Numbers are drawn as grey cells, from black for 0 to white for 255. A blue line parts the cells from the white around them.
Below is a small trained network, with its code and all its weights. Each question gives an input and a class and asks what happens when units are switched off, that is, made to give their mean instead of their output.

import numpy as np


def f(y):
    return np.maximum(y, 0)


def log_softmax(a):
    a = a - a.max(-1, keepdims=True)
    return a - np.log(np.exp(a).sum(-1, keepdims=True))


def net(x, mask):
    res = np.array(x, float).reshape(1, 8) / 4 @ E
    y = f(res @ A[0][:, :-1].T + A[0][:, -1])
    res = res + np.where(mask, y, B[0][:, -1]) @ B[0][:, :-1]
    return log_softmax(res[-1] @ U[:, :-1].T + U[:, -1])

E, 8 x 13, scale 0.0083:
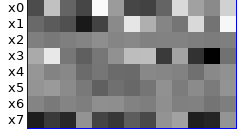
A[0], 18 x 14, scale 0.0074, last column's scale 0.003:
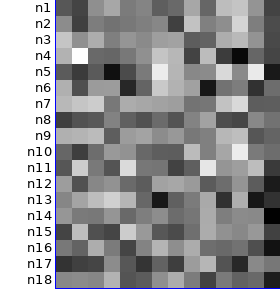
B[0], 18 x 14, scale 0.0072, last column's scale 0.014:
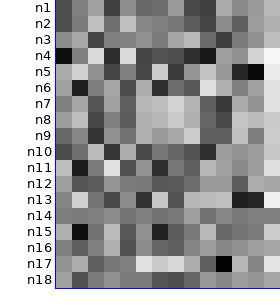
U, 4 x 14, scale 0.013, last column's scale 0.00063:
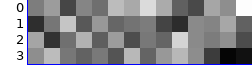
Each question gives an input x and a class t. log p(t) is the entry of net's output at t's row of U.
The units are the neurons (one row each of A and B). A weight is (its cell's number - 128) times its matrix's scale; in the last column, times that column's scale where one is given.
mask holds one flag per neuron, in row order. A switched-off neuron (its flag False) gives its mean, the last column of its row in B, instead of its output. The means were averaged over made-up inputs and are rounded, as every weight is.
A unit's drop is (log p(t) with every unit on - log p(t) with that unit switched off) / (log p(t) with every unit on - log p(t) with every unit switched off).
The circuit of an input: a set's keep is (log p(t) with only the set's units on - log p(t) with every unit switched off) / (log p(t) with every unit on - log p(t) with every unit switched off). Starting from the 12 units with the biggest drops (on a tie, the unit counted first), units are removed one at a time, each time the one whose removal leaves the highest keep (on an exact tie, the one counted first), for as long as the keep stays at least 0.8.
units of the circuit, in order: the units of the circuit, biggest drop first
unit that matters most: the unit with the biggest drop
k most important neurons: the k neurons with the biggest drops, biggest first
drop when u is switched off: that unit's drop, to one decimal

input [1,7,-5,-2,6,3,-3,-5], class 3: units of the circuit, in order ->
(n5)
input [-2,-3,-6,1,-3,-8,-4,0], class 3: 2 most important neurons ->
(n11 n15)
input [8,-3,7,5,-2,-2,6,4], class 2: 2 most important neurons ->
(n11 n15)
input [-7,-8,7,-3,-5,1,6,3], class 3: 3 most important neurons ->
(n13 n11 n15)
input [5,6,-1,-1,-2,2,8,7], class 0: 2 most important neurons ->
(n17 n8)
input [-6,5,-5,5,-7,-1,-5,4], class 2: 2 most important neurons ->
(n6 n13)
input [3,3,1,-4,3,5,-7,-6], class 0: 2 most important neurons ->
(n4 n7)
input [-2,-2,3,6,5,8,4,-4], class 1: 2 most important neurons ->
(n4 n17)
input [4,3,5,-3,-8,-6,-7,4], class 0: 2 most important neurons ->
(n17 n4)
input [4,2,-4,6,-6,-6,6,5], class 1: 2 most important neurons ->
(n4 n7)
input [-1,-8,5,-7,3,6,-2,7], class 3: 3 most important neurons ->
(n13 n4 n7)
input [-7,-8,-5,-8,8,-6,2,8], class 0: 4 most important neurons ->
(n17 n8 n4 n5)
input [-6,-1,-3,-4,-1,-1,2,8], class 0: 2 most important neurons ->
(n17 n8)
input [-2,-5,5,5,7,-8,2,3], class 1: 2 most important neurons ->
(n4 n5)
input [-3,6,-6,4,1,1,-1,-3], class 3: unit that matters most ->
n5
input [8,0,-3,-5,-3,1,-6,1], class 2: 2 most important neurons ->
(n11 n15)
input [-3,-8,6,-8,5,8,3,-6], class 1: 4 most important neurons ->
(n10 n5 n1 n2)
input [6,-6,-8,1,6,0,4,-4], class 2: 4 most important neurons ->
(n11 n5 n15 n17)
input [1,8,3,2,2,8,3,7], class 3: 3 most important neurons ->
(n5 n7 n9)
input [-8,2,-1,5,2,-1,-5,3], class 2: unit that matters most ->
n6
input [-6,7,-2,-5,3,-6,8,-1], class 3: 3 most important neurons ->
(n5 n4 n11)
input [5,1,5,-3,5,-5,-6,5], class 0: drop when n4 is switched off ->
0.1
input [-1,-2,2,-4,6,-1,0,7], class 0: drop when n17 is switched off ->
0.1
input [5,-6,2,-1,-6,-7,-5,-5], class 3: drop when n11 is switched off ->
-0.1
